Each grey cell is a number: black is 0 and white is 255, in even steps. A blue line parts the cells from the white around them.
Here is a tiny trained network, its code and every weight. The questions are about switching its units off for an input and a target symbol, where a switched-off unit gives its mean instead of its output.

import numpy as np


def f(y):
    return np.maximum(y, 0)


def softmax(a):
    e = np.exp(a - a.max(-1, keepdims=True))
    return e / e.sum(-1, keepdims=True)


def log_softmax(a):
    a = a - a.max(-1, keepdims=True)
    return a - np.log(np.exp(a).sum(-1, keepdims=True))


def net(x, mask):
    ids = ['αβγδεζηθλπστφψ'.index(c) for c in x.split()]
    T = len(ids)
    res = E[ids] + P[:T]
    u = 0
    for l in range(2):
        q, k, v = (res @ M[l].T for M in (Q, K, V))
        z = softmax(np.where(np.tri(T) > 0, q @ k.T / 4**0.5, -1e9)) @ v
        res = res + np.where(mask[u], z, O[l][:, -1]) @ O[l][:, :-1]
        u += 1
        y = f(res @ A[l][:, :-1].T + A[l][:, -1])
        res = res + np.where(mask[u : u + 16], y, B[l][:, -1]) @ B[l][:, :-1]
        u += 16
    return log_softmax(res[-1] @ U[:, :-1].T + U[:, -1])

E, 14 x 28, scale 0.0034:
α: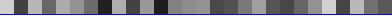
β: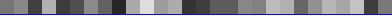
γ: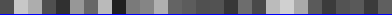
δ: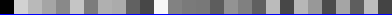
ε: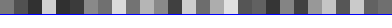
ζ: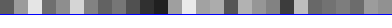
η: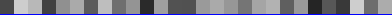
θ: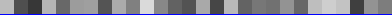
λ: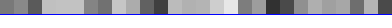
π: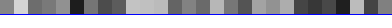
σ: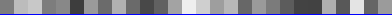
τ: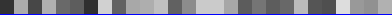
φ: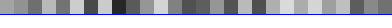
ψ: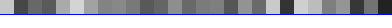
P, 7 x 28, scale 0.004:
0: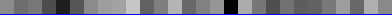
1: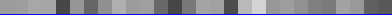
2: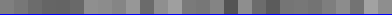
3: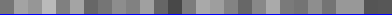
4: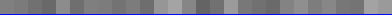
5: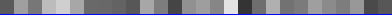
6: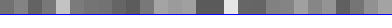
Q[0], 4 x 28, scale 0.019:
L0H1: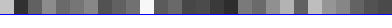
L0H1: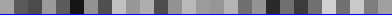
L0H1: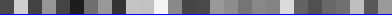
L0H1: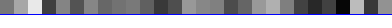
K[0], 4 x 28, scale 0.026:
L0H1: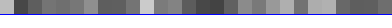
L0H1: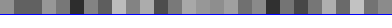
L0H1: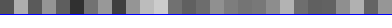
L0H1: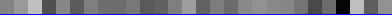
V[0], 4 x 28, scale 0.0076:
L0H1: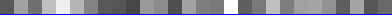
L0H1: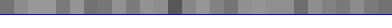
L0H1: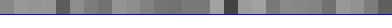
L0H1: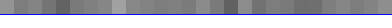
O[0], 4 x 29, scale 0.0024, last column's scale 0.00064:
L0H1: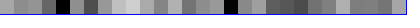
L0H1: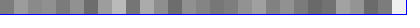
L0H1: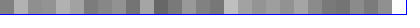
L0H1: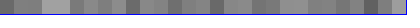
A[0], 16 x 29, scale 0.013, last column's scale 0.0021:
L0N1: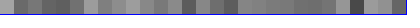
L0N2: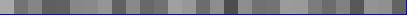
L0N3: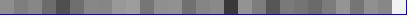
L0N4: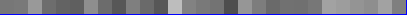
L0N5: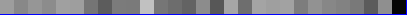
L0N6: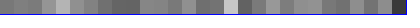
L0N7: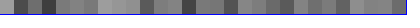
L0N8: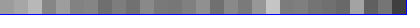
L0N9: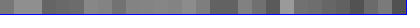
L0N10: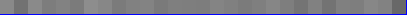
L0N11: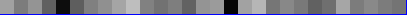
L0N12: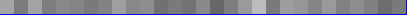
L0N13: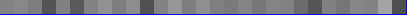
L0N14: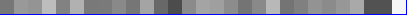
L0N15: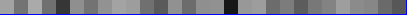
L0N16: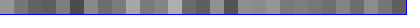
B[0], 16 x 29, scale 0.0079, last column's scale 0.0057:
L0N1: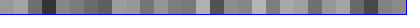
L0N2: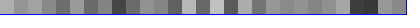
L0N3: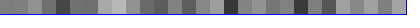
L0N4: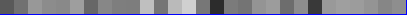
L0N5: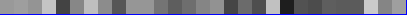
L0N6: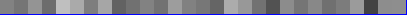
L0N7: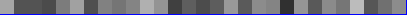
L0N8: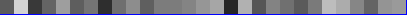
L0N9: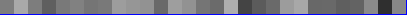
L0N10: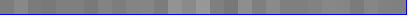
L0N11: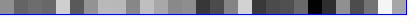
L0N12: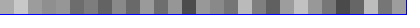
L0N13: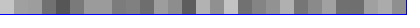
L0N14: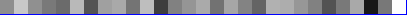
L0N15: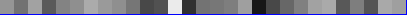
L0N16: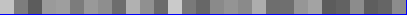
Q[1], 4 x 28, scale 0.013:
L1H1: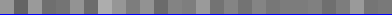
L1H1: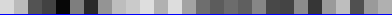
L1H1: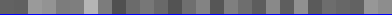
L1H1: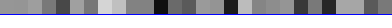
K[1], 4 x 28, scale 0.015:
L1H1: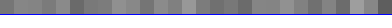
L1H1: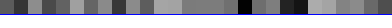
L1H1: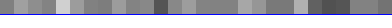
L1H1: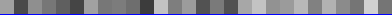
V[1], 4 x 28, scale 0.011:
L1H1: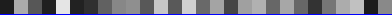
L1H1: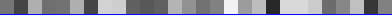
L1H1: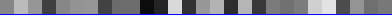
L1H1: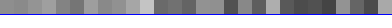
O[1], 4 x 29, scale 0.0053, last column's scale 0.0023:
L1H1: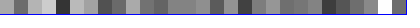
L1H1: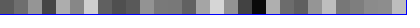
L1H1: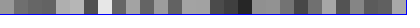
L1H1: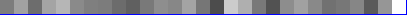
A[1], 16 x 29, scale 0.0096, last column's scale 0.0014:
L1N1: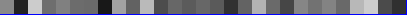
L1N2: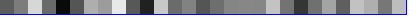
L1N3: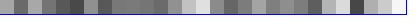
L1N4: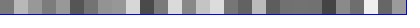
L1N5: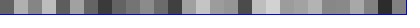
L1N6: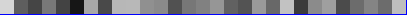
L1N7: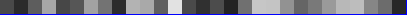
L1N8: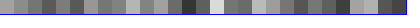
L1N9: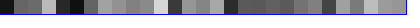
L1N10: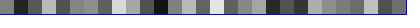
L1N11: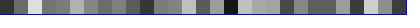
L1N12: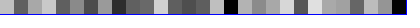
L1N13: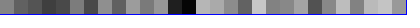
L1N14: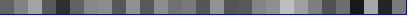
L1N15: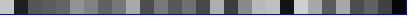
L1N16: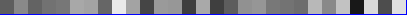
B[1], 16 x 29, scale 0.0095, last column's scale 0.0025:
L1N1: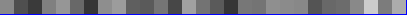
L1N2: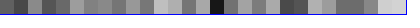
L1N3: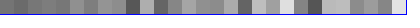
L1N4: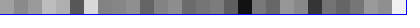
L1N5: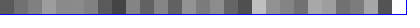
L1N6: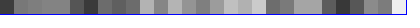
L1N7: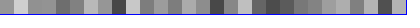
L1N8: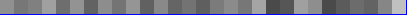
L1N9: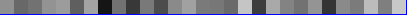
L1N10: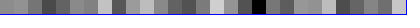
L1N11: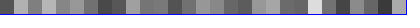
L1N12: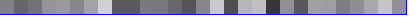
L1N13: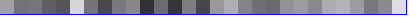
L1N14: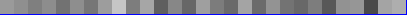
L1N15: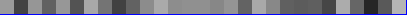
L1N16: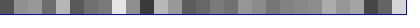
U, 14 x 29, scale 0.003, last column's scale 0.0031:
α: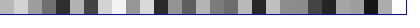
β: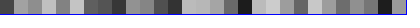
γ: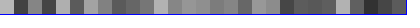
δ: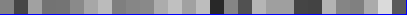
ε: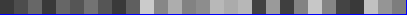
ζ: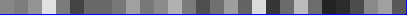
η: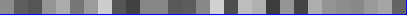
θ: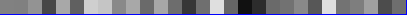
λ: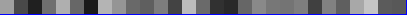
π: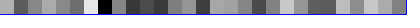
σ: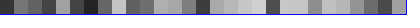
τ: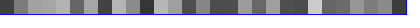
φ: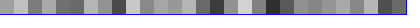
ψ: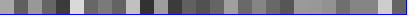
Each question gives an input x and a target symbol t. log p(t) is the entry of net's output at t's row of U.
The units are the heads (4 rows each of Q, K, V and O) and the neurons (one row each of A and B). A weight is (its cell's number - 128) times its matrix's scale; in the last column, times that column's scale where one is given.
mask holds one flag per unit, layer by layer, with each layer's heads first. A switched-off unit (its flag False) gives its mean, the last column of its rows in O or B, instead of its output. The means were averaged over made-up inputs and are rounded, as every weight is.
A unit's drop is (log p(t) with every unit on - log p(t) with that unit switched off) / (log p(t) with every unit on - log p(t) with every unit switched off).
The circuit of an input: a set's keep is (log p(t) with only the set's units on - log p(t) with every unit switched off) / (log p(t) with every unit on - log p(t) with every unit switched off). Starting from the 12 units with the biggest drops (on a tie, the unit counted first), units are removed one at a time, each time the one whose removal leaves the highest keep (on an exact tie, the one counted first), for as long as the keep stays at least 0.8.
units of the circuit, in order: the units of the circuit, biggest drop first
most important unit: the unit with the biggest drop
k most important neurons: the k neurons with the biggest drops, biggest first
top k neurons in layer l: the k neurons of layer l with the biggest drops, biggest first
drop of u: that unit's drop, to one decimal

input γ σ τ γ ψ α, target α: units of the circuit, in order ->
L0H1; L0N14; L0N15
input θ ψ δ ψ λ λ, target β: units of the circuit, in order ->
L1N5; L0N14
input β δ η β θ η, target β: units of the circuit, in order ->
L1N5; L0N11; L0N14
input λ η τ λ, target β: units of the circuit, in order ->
L1N5; L0N14; L0N11
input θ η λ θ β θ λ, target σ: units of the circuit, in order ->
L0N5; L1H1
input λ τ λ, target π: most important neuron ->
L0N14
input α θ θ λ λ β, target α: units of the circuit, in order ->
L0H1; L0N14; L0N11
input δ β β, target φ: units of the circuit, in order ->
L1N7; L0N14; L0N4
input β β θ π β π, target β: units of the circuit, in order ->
L1N5; L0N11; L0N14
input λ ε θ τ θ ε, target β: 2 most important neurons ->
L1N5; L0N14
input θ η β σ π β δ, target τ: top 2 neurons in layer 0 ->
L0N14; L0N3
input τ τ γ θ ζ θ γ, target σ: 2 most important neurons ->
L0N5; L0N14
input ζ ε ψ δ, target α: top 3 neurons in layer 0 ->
L0N14; L0N11; L0N15
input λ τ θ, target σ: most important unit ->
L0N14
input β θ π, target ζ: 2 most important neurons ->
L0N14; L1N6
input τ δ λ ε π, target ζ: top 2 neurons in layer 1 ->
L1N6; L1N8
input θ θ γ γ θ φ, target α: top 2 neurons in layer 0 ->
L0N14; L0N15
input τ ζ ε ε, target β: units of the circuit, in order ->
L1N5; L0N14; L0N11
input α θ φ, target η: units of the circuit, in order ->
L1N12; L0N14; L0N2
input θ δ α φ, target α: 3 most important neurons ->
L0N14; L0N11; L0N15
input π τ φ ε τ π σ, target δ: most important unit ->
L0H1
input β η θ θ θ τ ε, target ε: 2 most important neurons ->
L0N14; L1N10
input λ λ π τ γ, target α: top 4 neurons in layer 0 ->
L0N9; L0N14; L0N2; L0N11
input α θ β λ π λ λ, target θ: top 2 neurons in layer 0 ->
L0N14; L0N11
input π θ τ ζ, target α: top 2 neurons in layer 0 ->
L0N14; L0N15
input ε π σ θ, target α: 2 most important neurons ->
L0N14; L0N11
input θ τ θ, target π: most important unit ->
L0H1
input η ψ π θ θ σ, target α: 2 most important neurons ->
L0N14; L0N15
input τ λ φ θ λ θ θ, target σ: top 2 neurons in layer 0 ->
L0N1; L0N14
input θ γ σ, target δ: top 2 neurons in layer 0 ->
L0N14; L0N13
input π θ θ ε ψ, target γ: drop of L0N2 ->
0.1
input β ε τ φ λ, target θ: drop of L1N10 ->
0.4
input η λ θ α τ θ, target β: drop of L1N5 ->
0.9
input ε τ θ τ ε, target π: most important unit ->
L1H1
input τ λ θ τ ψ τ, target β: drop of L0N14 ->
0.3
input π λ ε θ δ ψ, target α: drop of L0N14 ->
0.5
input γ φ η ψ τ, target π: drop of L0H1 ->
0.1
